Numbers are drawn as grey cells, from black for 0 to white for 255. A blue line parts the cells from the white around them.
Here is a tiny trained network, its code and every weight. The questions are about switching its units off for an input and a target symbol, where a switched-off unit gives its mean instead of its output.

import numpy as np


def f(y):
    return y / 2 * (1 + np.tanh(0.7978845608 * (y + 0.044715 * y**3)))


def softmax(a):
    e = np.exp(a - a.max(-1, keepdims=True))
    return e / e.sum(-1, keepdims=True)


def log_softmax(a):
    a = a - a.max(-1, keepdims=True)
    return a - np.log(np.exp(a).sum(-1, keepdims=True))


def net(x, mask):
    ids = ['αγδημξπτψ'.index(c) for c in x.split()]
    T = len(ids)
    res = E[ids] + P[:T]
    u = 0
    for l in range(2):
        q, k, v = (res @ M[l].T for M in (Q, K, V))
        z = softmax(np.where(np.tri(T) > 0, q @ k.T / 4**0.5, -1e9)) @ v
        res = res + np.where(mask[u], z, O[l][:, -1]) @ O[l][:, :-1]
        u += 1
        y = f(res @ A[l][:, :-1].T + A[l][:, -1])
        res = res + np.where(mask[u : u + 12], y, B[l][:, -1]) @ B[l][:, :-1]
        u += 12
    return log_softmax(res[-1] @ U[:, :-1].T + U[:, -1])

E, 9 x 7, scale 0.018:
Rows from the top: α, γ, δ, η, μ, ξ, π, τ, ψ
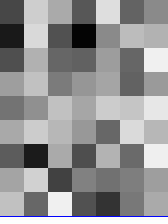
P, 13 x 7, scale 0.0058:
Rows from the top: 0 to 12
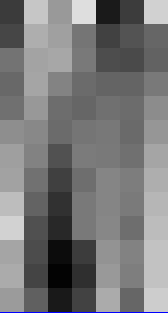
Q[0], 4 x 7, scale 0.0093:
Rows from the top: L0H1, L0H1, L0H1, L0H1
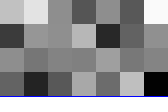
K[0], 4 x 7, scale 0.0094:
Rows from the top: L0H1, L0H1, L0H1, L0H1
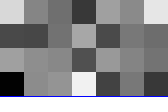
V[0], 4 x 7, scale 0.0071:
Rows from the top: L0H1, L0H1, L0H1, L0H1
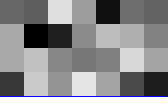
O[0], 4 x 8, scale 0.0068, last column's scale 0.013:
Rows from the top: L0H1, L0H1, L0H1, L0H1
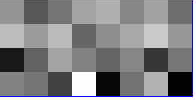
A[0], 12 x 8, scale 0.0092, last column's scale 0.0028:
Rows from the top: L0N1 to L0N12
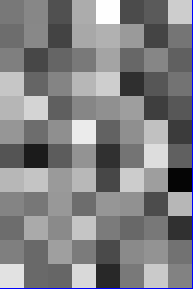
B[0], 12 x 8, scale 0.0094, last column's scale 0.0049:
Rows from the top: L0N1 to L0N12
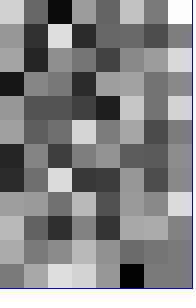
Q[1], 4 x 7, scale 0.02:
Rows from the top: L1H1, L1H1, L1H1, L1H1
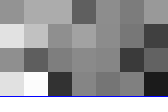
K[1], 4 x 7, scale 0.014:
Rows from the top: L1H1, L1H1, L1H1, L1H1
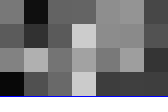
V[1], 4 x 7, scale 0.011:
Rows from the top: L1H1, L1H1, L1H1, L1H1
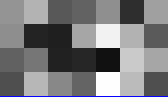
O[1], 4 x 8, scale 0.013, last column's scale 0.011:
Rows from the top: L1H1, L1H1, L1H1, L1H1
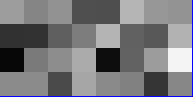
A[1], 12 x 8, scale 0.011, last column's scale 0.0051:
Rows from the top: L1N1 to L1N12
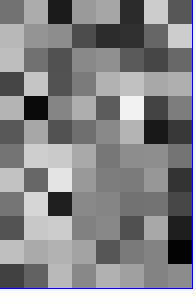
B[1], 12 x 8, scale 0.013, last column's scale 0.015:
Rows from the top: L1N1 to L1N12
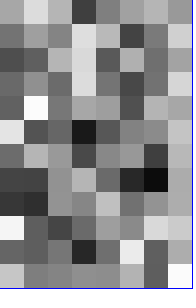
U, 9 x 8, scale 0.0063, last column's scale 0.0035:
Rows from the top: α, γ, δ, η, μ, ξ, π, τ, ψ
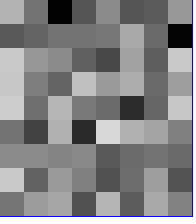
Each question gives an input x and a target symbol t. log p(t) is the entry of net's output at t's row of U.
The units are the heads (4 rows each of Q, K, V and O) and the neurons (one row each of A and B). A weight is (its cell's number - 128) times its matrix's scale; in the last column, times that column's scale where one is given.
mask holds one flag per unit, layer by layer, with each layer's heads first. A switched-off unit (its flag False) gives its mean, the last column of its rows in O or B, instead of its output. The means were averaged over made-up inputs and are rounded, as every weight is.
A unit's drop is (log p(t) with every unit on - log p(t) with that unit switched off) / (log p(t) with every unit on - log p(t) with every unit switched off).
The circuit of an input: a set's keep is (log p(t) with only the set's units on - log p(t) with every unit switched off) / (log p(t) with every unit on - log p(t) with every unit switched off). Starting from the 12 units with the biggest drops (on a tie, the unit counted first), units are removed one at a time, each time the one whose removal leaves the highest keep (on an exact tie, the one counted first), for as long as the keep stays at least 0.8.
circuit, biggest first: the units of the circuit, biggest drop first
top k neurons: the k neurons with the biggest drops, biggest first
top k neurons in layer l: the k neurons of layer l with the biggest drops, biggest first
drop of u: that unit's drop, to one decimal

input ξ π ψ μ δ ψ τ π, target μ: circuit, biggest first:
(L1N8; L1H1)
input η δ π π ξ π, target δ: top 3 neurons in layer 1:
(L1N11; L1N7; L1N10)
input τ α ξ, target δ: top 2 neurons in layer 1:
(L1N7; L1N10)
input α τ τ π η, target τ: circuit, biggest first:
(L0H1; L1H1; L1N10)
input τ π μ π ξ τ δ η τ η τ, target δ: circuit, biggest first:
(L1H1; L0H1; L0N12)
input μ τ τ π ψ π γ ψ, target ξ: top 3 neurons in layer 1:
(L1N4; L1N2; L1N8)
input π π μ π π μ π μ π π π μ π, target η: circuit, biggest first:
(L1N3; L1H1; L0N5)
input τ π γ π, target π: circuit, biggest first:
(L1H1)
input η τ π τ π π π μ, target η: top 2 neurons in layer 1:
(L1N4; L1N12)
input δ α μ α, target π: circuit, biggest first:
(L0H1; L1H1; L0N10)
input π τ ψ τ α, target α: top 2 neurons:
(L1N6; L0N1)
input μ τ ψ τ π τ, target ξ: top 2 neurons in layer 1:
(L1N9; L1N1)
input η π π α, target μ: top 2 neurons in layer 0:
(L0N12; L0N10)
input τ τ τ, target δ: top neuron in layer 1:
(L1N11)
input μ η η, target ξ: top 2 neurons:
(L1N9; L0N6)
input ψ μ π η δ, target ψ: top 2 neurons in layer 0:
(L0N3; L0N5)
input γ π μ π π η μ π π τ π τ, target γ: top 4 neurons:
(L1N9; L1N11; L0N5; L0N1)
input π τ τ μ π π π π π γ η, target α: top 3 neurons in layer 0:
(L0N5; L0N4; L0N7)
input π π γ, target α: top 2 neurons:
(L1N4; L1N6)
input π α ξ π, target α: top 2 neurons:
(L0N1; L0N8)
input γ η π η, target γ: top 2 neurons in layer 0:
(L0N1; L0N5)
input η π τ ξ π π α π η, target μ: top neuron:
(L0N12)
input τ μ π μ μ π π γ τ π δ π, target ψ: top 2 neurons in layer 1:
(L1N5; L1N12)
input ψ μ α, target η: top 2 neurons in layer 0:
(L0N1; L0N5)
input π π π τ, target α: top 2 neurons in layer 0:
(L0N5; L0N7)
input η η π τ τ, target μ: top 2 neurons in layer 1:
(L1N8; L1N2)
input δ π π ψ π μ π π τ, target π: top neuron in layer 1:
(L1N2)
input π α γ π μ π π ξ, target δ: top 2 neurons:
(L0N8; L1N9)
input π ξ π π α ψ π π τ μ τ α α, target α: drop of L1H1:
0.3
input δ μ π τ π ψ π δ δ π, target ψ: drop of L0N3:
0.3
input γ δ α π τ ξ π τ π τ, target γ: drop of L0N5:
0.2
